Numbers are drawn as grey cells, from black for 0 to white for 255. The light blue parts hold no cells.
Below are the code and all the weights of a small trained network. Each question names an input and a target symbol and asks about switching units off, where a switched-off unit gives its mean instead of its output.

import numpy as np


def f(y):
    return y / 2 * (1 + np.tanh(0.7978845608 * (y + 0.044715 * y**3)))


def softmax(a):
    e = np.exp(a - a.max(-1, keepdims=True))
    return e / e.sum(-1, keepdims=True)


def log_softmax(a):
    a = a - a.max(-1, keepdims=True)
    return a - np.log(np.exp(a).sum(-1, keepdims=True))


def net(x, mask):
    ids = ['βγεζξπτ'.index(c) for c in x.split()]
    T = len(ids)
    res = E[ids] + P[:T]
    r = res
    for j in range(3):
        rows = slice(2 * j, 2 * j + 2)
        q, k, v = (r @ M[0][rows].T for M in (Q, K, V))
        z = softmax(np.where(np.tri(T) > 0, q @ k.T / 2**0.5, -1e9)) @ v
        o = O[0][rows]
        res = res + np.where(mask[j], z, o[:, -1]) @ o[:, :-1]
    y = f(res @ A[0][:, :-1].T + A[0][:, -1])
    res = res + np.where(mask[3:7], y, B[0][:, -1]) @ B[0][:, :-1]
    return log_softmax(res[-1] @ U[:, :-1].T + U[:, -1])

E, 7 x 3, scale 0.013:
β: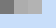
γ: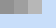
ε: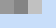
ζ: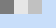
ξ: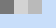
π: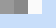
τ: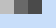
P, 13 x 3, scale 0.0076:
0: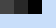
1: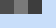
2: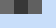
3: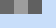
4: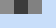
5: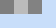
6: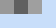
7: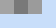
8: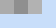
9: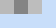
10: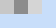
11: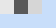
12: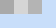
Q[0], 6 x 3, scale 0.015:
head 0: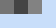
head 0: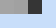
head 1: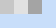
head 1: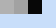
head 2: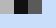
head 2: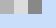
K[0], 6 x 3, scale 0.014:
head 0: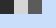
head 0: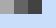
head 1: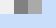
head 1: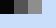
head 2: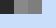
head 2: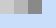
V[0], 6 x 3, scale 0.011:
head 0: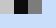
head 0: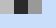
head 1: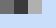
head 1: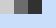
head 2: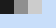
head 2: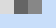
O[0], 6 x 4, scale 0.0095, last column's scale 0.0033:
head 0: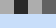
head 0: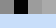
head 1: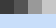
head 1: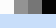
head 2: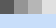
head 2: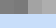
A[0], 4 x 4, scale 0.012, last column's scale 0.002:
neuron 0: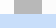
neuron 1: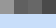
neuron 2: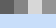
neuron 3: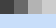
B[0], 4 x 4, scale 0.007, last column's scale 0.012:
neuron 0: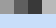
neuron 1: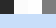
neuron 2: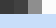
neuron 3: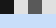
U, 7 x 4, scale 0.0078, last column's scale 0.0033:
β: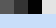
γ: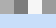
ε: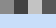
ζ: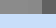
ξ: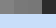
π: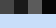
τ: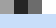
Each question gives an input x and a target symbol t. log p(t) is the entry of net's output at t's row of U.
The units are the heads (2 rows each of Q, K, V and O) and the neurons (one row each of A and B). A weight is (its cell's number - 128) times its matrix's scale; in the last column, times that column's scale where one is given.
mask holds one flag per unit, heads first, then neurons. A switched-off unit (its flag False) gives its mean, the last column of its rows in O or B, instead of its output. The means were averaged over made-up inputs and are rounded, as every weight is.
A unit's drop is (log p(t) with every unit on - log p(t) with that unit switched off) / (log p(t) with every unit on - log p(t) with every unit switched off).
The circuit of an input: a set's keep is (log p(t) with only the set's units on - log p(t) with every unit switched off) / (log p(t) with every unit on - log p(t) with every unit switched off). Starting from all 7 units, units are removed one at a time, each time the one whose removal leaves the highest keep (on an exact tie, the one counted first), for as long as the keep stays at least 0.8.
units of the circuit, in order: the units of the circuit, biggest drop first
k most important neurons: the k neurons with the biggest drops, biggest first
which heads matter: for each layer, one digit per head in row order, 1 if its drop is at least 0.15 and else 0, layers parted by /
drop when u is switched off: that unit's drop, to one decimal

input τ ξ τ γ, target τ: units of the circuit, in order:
[head 1; neuron 3; neuron 0; head 0]
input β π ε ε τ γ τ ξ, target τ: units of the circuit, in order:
[head 1; neuron 0; neuron 3; head 2]
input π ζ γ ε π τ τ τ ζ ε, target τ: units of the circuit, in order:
[head 1; neuron 0; neuron 3]
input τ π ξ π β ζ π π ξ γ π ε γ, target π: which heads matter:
110
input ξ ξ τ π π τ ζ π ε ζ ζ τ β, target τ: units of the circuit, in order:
[head 1; neuron 0; neuron 3; head 2]
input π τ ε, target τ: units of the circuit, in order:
[head 1; neuron 3; head 0]
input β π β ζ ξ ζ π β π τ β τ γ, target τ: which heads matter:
010
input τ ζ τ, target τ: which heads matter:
110
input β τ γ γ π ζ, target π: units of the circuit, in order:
[head 1; head 0; neuron 2]
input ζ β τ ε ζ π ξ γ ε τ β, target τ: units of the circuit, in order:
[head 1; neuron 0; neuron 3]
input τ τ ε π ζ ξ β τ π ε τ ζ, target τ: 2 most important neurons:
[neuron 0; neuron 3]
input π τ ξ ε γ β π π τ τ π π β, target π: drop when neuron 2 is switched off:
0.3
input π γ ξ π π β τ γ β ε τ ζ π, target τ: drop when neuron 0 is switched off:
0.6
